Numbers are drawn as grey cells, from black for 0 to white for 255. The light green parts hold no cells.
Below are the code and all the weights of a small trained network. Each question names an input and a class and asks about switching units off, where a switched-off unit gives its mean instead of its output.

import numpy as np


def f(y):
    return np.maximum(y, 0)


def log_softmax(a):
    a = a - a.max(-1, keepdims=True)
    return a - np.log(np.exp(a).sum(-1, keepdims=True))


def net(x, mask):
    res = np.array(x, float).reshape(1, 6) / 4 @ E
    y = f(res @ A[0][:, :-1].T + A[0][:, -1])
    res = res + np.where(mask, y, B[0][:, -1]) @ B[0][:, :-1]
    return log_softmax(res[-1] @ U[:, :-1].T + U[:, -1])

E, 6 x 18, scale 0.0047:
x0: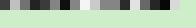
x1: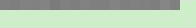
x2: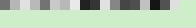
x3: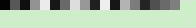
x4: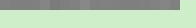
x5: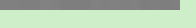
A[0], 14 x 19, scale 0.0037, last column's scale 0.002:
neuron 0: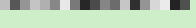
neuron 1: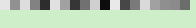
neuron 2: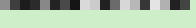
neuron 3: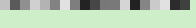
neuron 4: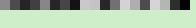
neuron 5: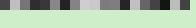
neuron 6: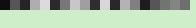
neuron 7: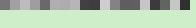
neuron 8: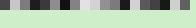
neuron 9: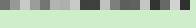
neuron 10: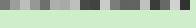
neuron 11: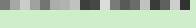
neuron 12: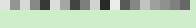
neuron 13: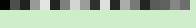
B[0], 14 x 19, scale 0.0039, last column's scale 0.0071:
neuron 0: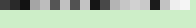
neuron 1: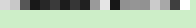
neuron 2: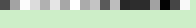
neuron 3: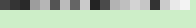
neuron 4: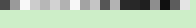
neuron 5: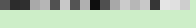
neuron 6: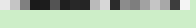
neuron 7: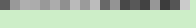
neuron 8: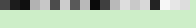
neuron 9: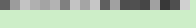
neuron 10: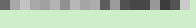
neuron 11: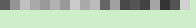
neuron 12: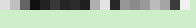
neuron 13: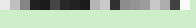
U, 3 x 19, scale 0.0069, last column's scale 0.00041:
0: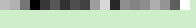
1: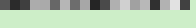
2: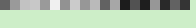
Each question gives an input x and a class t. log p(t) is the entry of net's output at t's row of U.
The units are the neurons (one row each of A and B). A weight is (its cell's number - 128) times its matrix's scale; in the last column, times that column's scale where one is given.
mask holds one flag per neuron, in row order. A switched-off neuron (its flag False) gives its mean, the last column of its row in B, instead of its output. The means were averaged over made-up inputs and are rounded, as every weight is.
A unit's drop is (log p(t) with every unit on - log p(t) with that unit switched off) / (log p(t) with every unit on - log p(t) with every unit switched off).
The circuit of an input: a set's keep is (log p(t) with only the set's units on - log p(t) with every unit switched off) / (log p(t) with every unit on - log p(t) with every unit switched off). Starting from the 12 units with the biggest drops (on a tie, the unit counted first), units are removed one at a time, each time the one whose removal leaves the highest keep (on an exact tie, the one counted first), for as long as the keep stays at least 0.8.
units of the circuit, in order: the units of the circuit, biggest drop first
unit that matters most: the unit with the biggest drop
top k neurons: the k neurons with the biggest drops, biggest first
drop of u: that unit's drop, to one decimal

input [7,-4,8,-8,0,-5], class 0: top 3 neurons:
(neuron 1; neuron 12; neuron 2)
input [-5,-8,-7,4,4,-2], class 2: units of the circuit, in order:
(neuron 2)
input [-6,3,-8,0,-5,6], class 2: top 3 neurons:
(neuron 2; neuron 4; neuron 8)
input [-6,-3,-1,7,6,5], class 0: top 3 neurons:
(neuron 6; neuron 13; neuron 8)
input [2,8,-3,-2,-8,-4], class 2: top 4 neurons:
(neuron 13; neuron 6; neuron 0; neuron 3)
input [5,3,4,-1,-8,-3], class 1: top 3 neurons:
(neuron 8; neuron 5; neuron 2)
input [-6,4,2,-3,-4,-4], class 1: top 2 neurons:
(neuron 0; neuron 3)
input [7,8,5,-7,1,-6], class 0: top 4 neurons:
(neuron 1; neuron 12; neuron 0; neuron 3)
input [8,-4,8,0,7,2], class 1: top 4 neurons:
(neuron 8; neuron 5; neuron 2; neuron 4)
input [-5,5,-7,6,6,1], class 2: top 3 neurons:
(neuron 2; neuron 4; neuron 1)
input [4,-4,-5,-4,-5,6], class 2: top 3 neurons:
(neuron 2; neuron 4; neuron 13)
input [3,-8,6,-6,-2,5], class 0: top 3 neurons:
(neuron 1; neuron 12; neuron 2)
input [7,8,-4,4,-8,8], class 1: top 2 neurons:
(neuron 8; neuron 5)
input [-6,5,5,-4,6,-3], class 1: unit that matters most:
neuron 0
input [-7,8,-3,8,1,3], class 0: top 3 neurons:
(neuron 6; neuron 13; neuron 8)
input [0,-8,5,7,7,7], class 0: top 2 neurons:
(neuron 13; neuron 6)
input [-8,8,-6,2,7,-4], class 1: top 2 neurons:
(neuron 0; neuron 3)
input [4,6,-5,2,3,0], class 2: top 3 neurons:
(neuron 2; neuron 4; neuron 0)
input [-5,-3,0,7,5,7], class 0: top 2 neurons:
(neuron 6; neuron 13)
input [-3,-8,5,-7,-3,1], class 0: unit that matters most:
neuron 1
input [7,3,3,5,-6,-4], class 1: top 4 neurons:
(neuron 8; neuron 5; neuron 1; neuron 12)
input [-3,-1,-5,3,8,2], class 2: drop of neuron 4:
0.2
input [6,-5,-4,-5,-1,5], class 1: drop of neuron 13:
0.3
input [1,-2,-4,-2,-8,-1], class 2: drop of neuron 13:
0.2
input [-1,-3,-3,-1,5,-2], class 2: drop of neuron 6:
0.1
